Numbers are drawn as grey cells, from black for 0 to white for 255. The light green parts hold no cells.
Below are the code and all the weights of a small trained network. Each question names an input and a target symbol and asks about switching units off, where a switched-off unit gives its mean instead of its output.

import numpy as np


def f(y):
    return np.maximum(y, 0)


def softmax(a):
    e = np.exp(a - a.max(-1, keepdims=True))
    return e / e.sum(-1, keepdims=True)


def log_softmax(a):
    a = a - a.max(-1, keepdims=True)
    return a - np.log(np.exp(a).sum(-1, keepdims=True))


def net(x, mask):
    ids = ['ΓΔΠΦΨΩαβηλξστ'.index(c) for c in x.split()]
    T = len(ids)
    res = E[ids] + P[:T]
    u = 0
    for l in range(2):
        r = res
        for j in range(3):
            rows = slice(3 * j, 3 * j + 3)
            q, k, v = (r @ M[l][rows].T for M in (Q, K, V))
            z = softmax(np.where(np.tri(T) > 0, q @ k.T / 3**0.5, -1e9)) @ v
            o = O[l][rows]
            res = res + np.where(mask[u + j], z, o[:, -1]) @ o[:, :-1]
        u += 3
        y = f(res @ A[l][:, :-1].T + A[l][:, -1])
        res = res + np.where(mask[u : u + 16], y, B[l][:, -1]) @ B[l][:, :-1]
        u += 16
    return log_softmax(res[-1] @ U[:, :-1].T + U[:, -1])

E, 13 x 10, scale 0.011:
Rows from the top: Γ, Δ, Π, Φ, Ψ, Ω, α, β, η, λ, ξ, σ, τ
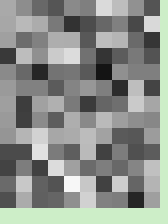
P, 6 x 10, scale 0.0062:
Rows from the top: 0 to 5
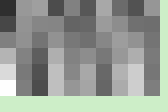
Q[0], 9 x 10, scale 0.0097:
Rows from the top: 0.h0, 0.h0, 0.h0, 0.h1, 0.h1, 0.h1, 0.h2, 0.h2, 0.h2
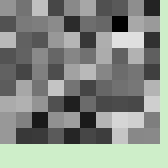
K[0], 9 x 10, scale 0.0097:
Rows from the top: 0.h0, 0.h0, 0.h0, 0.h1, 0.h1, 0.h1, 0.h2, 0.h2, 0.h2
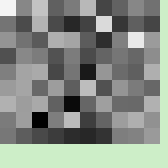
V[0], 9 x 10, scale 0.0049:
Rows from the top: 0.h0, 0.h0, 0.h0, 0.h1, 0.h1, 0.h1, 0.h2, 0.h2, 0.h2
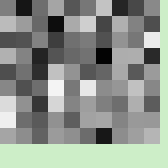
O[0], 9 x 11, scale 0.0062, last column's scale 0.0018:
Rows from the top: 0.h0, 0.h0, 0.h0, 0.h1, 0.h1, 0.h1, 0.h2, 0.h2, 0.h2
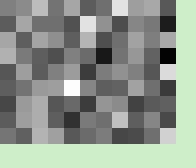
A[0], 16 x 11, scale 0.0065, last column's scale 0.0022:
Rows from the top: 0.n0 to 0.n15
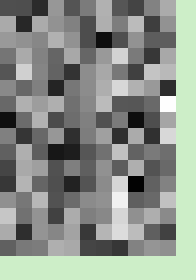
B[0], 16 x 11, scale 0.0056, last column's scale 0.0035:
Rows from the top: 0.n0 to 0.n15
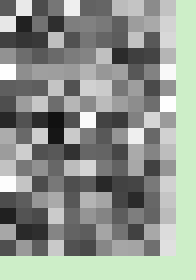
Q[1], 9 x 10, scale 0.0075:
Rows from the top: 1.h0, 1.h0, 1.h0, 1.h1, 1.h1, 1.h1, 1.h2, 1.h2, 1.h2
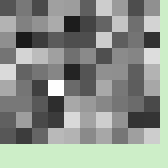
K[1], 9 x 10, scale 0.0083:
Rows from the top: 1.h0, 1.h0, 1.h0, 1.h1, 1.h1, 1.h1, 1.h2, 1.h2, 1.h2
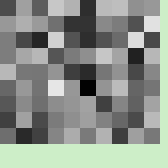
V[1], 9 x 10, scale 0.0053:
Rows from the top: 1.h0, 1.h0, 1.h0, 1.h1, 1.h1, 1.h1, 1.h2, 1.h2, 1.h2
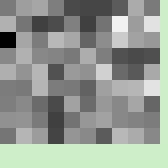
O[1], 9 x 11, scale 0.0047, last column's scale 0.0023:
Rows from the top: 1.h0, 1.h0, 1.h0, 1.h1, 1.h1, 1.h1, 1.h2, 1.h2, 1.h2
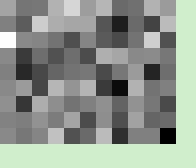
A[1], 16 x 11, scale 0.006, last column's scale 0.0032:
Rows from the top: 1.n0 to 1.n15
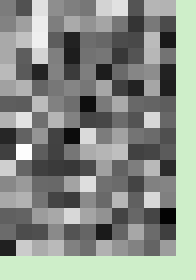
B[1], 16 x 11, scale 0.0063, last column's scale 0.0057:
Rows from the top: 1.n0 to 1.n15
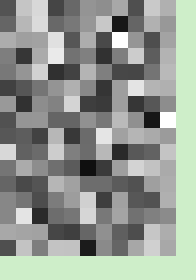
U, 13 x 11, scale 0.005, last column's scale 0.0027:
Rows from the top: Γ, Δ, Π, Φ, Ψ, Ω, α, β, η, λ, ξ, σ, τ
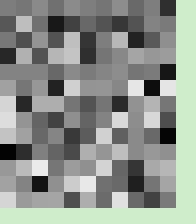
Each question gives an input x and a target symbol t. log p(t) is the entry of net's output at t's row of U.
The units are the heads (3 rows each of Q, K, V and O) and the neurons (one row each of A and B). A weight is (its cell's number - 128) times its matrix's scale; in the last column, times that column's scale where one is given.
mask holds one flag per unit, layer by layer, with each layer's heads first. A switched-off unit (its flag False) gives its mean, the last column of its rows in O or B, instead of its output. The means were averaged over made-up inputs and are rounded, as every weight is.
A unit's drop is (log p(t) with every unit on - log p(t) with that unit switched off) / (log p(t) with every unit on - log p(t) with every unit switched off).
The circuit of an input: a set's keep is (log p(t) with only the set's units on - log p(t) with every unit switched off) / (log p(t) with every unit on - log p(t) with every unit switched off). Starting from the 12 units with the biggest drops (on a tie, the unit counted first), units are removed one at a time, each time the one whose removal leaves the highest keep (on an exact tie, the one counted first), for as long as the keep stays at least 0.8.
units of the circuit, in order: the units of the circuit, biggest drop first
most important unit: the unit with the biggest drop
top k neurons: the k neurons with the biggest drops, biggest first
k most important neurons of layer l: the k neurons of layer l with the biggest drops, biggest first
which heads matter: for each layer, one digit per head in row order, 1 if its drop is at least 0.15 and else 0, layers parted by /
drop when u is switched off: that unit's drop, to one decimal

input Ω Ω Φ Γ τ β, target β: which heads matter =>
000 / 110
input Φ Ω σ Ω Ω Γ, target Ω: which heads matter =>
100 / 000
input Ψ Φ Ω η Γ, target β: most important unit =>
1.h0
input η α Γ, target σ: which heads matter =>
000 / 110
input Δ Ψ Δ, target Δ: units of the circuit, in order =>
[0.h1 1.n4 0.n9]
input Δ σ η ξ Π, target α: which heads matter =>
000 / 100
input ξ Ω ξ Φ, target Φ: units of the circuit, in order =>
[1.n15 0.n15 0.h1]
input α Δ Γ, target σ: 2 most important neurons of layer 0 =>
[0.n12 0.n5]
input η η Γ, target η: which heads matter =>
001 / 100
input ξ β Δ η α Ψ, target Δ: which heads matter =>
001 / 000
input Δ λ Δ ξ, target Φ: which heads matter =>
001 / 010
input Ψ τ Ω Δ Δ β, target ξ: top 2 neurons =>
[0.n2 1.n0]
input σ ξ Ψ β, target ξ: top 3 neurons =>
[0.n2 1.n0 0.n11]
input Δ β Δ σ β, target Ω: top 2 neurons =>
[0.n8 0.n0]
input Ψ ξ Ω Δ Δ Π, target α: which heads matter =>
100 / 100
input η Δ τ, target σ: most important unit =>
1.n12
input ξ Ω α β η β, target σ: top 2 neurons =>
[0.n2 1.n13]
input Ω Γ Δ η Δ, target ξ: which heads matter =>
010 / 100
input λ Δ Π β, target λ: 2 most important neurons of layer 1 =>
[1.n8 1.n0]
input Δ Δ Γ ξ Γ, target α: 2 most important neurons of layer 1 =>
[1.n3 1.n10]
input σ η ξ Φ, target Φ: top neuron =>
[1.n15]
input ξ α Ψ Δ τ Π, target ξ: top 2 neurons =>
[0.n2 0.n11]
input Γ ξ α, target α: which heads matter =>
000 / 100
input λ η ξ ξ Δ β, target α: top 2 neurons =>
[0.n1 1.n3]
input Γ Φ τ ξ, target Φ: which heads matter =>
000 / 010
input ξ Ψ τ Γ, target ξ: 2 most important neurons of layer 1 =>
[1.n0 1.n1]
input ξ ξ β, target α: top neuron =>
[0.n1]
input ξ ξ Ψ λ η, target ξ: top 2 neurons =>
[1.n1 1.n0]
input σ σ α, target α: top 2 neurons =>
[0.n1 1.n7]
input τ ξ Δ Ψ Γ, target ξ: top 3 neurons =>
[0.n2 1.n1 1.n0]
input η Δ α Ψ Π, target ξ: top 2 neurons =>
[0.n2 1.n1]
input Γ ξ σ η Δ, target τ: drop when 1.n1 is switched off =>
0.0
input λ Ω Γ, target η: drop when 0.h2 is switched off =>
0.2
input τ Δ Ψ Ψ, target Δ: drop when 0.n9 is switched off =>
0.1
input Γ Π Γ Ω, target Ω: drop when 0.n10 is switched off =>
0.1
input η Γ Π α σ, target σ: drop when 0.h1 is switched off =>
-0.1
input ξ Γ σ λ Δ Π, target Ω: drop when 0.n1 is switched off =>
0.1
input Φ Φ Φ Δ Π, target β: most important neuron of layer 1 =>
[1.n10]
